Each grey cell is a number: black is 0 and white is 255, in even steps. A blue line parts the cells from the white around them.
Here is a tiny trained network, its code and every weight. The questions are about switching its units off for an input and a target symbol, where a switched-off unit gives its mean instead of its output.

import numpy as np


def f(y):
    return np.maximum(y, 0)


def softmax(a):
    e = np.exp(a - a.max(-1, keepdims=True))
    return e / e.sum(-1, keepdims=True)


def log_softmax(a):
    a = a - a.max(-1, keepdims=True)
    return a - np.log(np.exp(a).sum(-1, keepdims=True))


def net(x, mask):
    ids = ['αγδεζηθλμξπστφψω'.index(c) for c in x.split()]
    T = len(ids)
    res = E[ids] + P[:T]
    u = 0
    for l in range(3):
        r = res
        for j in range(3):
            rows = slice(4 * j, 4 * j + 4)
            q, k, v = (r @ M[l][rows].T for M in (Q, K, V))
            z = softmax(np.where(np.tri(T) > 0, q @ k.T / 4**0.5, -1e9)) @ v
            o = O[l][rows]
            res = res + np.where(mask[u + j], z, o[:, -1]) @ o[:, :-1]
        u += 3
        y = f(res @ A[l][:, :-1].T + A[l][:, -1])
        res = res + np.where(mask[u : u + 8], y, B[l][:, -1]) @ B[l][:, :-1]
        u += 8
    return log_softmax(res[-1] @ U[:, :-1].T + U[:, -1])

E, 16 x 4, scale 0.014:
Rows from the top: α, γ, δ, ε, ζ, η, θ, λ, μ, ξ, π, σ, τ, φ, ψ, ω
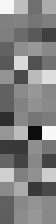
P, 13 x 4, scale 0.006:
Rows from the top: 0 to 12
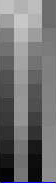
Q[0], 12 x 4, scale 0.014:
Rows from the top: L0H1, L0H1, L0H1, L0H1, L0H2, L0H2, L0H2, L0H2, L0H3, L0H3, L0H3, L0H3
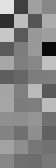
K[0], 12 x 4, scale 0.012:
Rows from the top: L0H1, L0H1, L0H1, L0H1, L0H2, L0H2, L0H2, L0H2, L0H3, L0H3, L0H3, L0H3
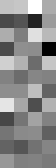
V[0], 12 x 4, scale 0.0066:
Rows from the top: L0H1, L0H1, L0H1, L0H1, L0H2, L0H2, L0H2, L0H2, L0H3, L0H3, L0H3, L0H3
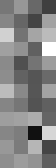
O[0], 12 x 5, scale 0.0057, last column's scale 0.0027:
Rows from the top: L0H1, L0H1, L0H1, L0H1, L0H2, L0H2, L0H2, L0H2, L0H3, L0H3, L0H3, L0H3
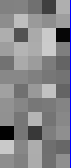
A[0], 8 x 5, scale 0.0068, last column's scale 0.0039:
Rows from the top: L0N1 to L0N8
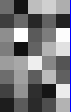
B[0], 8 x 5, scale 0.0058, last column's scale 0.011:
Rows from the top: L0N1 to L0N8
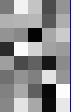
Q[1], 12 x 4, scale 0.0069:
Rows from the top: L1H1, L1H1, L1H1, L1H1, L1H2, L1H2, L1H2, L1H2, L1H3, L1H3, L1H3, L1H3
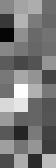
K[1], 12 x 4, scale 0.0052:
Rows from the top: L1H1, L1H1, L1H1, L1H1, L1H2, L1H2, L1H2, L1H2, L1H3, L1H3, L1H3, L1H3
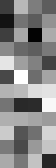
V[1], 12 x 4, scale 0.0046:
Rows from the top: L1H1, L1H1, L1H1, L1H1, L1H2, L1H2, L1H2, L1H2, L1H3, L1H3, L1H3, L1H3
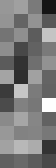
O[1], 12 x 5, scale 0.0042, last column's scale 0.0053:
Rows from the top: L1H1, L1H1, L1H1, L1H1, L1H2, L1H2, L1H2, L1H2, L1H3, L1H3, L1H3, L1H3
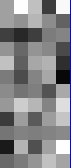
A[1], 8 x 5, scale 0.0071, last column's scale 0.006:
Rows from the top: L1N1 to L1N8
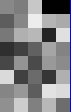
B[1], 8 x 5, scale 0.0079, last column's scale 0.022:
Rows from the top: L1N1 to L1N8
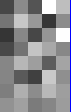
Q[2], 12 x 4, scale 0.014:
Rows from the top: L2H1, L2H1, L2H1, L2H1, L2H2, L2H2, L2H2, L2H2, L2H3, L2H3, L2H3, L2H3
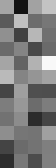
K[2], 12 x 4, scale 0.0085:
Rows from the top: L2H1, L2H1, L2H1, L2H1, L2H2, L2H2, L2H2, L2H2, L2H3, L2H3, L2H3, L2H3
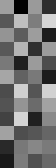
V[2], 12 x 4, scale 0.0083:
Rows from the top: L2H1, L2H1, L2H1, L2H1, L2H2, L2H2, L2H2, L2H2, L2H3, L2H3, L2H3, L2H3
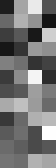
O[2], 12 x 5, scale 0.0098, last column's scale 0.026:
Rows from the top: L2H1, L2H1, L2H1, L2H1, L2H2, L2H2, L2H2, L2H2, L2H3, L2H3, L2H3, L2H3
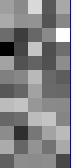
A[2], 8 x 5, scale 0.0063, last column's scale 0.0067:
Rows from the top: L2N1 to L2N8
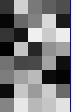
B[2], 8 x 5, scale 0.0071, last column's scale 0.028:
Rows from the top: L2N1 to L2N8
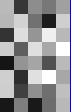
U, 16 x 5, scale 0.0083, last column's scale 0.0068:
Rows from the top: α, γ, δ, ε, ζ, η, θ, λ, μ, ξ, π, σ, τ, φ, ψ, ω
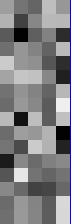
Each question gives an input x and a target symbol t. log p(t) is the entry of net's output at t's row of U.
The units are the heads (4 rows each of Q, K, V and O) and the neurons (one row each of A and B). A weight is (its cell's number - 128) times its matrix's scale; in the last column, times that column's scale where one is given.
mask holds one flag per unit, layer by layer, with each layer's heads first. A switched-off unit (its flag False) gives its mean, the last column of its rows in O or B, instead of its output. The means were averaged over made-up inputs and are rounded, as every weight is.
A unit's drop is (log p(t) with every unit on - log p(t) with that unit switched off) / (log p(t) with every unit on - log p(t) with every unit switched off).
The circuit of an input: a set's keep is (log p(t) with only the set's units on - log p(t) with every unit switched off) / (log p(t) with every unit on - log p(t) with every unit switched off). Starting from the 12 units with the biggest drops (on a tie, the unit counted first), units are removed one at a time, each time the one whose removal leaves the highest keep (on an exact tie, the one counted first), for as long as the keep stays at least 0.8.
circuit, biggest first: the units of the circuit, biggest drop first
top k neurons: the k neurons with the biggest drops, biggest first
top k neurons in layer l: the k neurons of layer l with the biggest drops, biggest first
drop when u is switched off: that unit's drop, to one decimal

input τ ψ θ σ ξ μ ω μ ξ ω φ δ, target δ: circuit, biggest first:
(L0H3; L2H1)
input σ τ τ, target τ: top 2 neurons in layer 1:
(L1N1; L1N2)
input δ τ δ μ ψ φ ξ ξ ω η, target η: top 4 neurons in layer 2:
(L2N2; L2N4; L2N7; L2N3)
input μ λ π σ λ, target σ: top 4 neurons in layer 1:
(L1N1; L1N3; L1N6; L1N5)
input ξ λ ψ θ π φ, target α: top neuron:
(L2N4)
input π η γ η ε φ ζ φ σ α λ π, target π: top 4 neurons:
(L0N8; L1N1; L1N3; L2N3)
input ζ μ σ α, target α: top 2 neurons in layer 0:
(L0N8; L0N7)
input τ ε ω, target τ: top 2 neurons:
(L1N1; L0N1)
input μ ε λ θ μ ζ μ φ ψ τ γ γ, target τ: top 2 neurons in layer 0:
(L0N4; L0N1)
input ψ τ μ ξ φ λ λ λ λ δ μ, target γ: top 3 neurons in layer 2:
(L2N4; L2N7; L2N1)
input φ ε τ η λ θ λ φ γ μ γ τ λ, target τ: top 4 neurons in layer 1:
(L1N7; L1N2; L1N3; L1N1)
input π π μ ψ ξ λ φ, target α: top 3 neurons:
(L2N4; L1N3; L1N5)
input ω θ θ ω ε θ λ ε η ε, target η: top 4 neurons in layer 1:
(L1N1; L1N2; L1N3; L1N6)
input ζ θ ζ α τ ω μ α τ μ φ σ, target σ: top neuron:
(L1N1)
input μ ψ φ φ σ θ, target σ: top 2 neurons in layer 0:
(L0N3; L0N8)
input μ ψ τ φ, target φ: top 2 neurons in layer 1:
(L1N1; L1N3)
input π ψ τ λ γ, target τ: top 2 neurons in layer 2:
(L2N8; L2N4)
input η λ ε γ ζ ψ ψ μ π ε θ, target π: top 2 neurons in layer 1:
(L1N1; L1N3)
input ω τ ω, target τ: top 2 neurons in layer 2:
(L2N8; L2N4)
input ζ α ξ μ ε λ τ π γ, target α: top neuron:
(L1N3)
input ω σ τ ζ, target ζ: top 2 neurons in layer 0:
(L0N5; L0N3)
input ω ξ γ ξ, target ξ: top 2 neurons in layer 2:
(L2N3; L2N4)
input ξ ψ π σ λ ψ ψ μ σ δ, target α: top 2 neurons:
(L2N4; L1N3)
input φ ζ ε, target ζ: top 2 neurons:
(L1N1; L0N3)
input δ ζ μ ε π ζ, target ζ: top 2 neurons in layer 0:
(L0N7; L0N3)
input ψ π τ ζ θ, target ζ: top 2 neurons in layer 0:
(L0N5; L0N3)
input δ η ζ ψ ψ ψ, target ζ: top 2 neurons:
(L0N5; L1N1)
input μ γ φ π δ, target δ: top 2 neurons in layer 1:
(L1N1; L1N6)
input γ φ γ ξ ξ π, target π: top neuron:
(L2N4)
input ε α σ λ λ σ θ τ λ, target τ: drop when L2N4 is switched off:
0.2
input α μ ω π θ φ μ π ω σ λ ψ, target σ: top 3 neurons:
(L1N1; L1N3; L0N7)
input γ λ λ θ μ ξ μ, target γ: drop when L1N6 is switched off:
0.0
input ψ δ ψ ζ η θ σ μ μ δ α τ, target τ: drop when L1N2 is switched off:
0.1
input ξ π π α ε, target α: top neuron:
(L1N3)
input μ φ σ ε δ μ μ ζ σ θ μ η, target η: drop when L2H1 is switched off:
0.5
